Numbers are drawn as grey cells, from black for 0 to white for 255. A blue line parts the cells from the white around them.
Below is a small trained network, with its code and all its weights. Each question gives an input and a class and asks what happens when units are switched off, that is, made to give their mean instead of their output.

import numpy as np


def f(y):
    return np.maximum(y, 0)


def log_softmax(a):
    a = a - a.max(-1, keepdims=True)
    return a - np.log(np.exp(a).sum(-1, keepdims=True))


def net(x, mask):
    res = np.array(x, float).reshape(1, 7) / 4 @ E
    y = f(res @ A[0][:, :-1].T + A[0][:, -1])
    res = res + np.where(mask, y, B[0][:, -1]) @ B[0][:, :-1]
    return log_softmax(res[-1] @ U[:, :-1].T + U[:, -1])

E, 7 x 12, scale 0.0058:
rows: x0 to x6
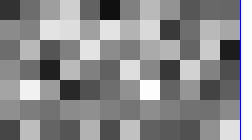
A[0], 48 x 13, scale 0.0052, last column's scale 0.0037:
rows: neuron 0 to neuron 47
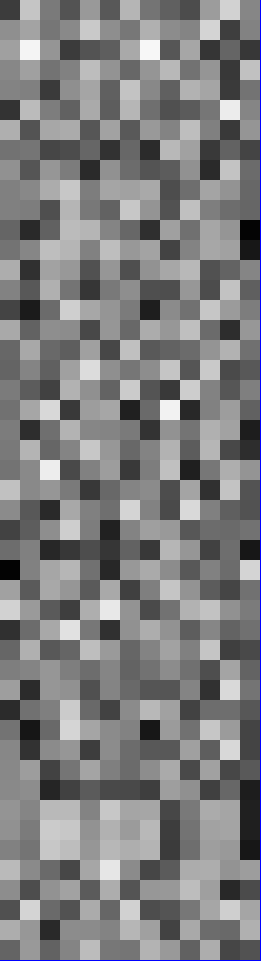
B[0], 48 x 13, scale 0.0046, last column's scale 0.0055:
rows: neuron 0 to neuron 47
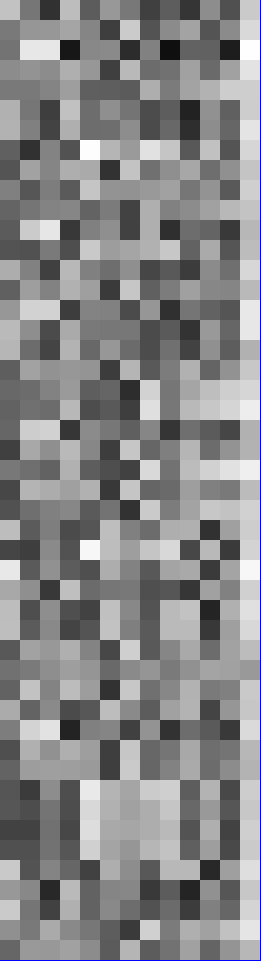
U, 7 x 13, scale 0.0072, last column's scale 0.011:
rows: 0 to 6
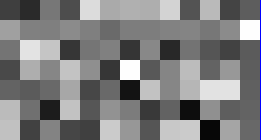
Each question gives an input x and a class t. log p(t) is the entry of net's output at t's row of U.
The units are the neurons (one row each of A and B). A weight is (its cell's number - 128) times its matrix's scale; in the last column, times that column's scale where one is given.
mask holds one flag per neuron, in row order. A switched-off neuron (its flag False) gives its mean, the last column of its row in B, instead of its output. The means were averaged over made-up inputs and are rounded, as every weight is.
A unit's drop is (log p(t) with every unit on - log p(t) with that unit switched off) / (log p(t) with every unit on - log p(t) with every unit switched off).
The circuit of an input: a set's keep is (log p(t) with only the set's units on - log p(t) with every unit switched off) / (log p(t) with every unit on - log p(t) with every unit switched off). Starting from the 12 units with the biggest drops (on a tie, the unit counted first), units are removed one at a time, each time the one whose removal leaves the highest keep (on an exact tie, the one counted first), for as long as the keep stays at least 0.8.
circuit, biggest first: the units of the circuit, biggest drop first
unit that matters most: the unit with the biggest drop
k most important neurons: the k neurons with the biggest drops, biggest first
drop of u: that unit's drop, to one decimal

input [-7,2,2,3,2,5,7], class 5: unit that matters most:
neuron 45
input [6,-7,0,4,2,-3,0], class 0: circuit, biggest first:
(neuron 27; neuron 7)
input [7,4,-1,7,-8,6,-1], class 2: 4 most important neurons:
(neuron 36; neuron 15; neuron 11; neuron 21)
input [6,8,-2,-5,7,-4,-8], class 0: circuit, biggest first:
(neuron 41; neuron 42)
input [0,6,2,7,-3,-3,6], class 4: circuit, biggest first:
(neuron 19; neuron 25)
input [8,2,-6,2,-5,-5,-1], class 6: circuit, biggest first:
(neuron 31; neuron 26)
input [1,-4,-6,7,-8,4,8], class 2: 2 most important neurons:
(neuron 36; neuron 15)
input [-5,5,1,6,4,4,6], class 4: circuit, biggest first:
(neuron 46; neuron 25)
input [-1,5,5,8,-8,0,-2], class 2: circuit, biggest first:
(neuron 36; neuron 15)
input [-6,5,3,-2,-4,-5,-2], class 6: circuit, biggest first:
(neuron 30; neuron 43)
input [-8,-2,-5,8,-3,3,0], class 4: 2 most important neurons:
(neuron 19; neuron 25)
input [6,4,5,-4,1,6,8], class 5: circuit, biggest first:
(neuron 0; neuron 5)
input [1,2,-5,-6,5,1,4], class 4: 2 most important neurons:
(neuron 23; neuron 20)
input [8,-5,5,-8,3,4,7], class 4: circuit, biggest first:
(neuron 20)
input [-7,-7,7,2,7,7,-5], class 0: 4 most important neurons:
(neuron 39; neuron 27; neuron 7; neuron 28)
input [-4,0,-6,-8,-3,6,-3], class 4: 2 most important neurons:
(neuron 23; neuron 20)
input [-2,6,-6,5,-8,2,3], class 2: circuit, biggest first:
(neuron 36; neuron 15)
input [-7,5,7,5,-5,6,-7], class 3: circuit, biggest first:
(neuron 1; neuron 18)
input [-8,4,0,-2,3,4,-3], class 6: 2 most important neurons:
(neuron 30; neuron 43)
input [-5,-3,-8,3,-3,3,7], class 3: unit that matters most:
neuron 34
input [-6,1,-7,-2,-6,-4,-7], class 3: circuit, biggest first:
(neuron 34; neuron 37)
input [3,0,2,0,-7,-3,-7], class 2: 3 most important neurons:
(neuron 36; neuron 15; neuron 11)
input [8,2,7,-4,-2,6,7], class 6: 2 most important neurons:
(neuron 28; neuron 31)
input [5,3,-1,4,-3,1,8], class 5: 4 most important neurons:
(neuron 5; neuron 0; neuron 45; neuron 17)
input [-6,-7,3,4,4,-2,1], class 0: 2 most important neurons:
(neuron 27; neuron 39)
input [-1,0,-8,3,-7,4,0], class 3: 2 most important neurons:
(neuron 34; neuron 37)
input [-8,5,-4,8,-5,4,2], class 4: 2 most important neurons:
(neuron 19; neuron 25)
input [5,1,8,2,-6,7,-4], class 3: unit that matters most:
neuron 18
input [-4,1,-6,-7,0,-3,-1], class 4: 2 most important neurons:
(neuron 23; neuron 20)
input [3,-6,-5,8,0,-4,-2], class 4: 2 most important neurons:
(neuron 19; neuron 25)
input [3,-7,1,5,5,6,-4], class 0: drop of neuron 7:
0.2
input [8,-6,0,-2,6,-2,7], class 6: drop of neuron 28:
0.6
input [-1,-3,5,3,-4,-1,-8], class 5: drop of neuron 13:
0.1
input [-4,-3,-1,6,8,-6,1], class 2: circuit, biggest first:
(neuron 2)
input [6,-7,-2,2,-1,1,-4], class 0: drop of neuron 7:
0.3
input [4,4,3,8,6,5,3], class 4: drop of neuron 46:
0.2
